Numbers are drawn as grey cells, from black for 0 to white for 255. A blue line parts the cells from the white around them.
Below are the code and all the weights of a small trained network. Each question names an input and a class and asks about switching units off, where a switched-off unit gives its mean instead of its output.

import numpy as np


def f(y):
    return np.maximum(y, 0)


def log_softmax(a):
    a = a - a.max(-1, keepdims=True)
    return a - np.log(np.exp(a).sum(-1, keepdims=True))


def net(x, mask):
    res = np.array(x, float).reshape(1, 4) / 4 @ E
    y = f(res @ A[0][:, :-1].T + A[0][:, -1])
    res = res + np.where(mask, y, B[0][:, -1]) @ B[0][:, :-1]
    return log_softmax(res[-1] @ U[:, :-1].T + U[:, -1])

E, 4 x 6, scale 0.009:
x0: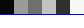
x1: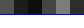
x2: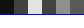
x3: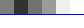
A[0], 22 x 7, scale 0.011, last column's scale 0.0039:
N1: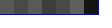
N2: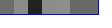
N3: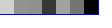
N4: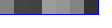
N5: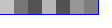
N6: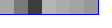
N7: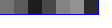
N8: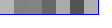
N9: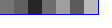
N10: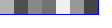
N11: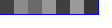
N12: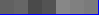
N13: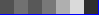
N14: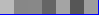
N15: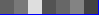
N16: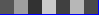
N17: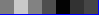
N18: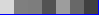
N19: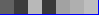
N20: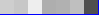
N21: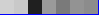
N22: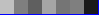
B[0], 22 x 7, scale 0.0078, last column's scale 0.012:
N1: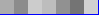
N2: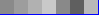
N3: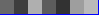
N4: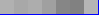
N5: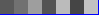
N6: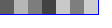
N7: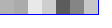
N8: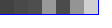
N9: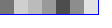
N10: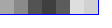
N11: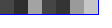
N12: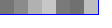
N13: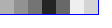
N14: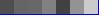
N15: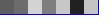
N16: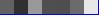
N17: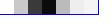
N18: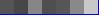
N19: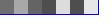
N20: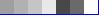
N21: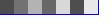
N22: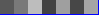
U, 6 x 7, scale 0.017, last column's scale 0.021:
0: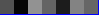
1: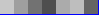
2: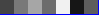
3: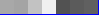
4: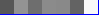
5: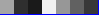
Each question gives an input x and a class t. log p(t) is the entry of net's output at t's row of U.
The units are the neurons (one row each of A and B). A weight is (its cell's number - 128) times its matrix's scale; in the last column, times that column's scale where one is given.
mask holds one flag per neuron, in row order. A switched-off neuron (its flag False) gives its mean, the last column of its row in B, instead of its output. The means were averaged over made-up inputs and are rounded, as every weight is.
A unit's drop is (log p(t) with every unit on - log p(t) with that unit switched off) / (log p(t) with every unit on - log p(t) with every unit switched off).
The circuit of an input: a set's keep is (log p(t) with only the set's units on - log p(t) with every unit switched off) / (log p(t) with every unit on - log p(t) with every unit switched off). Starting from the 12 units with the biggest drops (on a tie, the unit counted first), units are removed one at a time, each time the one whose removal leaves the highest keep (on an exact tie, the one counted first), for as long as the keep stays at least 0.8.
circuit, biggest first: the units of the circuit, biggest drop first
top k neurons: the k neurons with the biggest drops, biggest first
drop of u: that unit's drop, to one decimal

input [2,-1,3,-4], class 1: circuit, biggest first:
[N17]
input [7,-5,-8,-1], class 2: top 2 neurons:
[N21; N5]
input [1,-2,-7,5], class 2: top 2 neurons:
[N21; N17]
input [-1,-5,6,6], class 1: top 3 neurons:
[N10; N21; N13]
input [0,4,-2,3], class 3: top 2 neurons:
[N17; N7]
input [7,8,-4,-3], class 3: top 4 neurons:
[N7; N2; N1; N9]
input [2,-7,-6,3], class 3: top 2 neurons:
[N20; N19]
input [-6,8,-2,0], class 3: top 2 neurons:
[N7; N9]
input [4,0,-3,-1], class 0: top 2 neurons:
[N16; N19]
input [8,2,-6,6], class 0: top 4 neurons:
[N16; N17; N11; N13]
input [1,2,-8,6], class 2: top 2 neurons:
[N21; N17]
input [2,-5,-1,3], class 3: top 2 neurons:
[N20; N17]
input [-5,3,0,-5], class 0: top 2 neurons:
[N8; N14]
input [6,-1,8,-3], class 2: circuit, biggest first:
[N15]
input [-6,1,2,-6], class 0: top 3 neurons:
[N8; N3; N14]
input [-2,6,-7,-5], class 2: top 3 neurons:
[N21; N20; N5]
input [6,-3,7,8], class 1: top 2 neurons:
[N13; N19]
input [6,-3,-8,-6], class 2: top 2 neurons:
[N21; N5]
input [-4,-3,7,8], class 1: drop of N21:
0.1
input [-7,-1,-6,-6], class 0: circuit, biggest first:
[N18]
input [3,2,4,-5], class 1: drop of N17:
0.9
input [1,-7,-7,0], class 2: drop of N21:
0.7
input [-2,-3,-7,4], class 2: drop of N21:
0.2
